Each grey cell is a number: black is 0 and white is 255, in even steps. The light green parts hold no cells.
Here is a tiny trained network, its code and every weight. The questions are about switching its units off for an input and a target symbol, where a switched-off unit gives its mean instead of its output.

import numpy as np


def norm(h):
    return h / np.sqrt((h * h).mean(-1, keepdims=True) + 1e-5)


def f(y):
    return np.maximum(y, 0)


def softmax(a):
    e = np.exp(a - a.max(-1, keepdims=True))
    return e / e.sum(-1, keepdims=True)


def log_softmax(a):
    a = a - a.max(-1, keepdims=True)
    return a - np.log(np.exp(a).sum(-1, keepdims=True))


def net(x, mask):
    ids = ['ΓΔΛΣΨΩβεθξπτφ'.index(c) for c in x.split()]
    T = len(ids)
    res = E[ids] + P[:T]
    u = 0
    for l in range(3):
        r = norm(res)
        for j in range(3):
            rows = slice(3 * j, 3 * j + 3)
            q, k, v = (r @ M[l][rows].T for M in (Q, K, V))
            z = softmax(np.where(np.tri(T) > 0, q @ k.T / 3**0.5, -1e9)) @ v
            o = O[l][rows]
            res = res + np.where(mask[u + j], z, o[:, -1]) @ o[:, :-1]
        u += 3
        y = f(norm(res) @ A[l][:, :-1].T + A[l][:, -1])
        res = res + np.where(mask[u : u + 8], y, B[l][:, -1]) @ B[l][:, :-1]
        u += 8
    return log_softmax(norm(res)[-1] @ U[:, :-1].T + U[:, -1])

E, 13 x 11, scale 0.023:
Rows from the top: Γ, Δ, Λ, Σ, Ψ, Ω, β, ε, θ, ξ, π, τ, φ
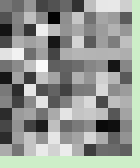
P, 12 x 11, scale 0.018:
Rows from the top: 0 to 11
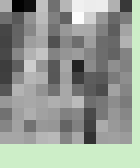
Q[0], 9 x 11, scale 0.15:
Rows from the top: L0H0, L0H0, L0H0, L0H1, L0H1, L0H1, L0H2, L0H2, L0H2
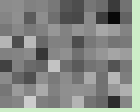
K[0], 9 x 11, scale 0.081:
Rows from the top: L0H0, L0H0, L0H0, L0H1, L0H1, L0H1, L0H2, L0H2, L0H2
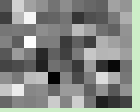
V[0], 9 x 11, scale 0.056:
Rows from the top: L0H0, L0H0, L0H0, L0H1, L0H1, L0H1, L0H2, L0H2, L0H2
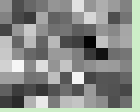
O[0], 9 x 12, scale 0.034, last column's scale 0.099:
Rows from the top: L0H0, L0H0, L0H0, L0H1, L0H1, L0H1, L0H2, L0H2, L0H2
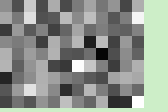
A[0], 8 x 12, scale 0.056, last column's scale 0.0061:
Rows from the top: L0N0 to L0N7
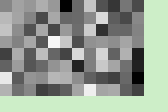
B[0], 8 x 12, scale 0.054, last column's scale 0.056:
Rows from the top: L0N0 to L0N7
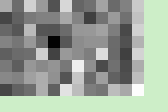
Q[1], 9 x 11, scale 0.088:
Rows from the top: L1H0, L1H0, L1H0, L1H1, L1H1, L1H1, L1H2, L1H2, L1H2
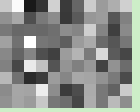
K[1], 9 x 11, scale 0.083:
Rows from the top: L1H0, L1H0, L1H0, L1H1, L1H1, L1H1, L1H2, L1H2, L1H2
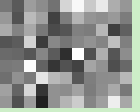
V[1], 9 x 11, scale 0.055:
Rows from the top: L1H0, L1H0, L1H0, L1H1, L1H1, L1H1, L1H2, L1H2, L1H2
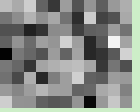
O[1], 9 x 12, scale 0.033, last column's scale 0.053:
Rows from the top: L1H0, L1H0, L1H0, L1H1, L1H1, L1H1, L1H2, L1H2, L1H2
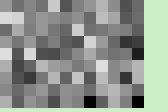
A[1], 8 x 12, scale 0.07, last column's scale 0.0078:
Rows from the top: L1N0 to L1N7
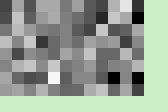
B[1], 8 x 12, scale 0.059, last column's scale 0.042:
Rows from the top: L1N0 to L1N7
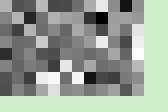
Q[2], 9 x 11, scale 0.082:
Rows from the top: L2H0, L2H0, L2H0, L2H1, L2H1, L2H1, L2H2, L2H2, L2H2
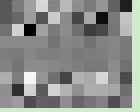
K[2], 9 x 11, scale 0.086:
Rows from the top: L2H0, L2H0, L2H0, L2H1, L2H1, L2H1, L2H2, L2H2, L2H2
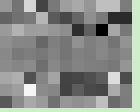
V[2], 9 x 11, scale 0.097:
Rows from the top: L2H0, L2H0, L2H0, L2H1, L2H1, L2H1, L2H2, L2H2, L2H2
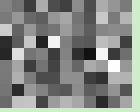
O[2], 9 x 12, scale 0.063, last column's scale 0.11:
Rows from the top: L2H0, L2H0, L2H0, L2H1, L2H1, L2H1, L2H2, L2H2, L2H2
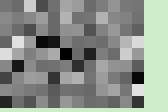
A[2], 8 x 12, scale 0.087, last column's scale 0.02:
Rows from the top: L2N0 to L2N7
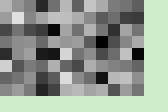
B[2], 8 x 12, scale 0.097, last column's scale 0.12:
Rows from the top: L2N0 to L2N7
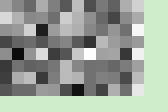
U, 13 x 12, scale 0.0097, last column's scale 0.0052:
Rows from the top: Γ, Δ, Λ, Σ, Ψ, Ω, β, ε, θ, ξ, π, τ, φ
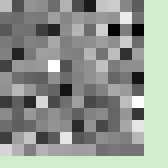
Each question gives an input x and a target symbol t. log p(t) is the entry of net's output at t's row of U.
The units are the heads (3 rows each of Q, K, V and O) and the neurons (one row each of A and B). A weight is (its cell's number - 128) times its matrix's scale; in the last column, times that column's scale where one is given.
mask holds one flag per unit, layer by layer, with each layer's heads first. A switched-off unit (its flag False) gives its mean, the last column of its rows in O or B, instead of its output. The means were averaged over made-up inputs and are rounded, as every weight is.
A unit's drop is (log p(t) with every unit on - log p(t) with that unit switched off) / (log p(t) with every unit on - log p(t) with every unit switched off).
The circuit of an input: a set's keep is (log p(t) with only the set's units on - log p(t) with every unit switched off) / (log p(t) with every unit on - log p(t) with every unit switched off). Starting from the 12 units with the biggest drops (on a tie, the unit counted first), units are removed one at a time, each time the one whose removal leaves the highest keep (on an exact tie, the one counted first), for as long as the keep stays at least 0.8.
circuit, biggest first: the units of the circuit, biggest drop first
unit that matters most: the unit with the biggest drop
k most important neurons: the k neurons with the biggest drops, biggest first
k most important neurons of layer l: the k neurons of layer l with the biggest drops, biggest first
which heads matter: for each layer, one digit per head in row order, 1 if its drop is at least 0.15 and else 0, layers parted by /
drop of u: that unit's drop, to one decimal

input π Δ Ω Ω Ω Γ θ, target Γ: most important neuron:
L1N3
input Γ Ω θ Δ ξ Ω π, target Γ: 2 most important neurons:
L1N3; L2N4
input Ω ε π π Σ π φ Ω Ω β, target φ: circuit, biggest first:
L0H1; L2H1; L2N1
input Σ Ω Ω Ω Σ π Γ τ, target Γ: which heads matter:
011 / 100 / 000
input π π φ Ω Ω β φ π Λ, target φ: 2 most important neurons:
L1N0; L2N1
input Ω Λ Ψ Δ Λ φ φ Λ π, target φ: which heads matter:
011 / 110 / 010
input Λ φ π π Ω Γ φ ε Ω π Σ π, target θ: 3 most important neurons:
L1N1; L2N2; L1N3
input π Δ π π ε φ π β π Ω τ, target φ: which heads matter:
111 / 101 / 010
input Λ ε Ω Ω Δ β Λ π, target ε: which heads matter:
011 / 110 / 010
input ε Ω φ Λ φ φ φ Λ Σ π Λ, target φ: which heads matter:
011 / 100 / 010
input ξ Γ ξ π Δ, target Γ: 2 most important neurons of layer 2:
L2N4; L2N2
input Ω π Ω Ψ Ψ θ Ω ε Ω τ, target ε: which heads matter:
010 / 100 / 010
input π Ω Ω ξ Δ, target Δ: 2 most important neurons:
L1N3; L2N7
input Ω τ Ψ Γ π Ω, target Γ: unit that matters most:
L0H2
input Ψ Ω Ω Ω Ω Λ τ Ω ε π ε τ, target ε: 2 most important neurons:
L1N3; L2N2
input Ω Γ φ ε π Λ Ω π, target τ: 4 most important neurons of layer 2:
L2N6; L2N3; L2N0; L2N7
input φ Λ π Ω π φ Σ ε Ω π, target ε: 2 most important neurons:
L1N0; L0N3
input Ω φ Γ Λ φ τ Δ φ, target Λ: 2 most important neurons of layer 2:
L2N3; L2N1
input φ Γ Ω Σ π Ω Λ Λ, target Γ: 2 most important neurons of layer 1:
L1N3; L1N2
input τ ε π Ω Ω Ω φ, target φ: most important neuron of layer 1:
L1N3
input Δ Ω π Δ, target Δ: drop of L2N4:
0.6
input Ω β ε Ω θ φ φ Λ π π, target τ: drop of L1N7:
0.0
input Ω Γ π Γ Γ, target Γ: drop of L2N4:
0.2
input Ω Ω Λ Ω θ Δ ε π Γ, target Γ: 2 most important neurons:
L1N3; L2N4
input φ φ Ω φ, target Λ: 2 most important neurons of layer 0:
L0N6; L0N7
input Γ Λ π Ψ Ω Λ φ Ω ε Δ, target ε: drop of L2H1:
0.2
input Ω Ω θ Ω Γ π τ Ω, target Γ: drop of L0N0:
0.1
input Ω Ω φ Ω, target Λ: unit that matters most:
L2H1
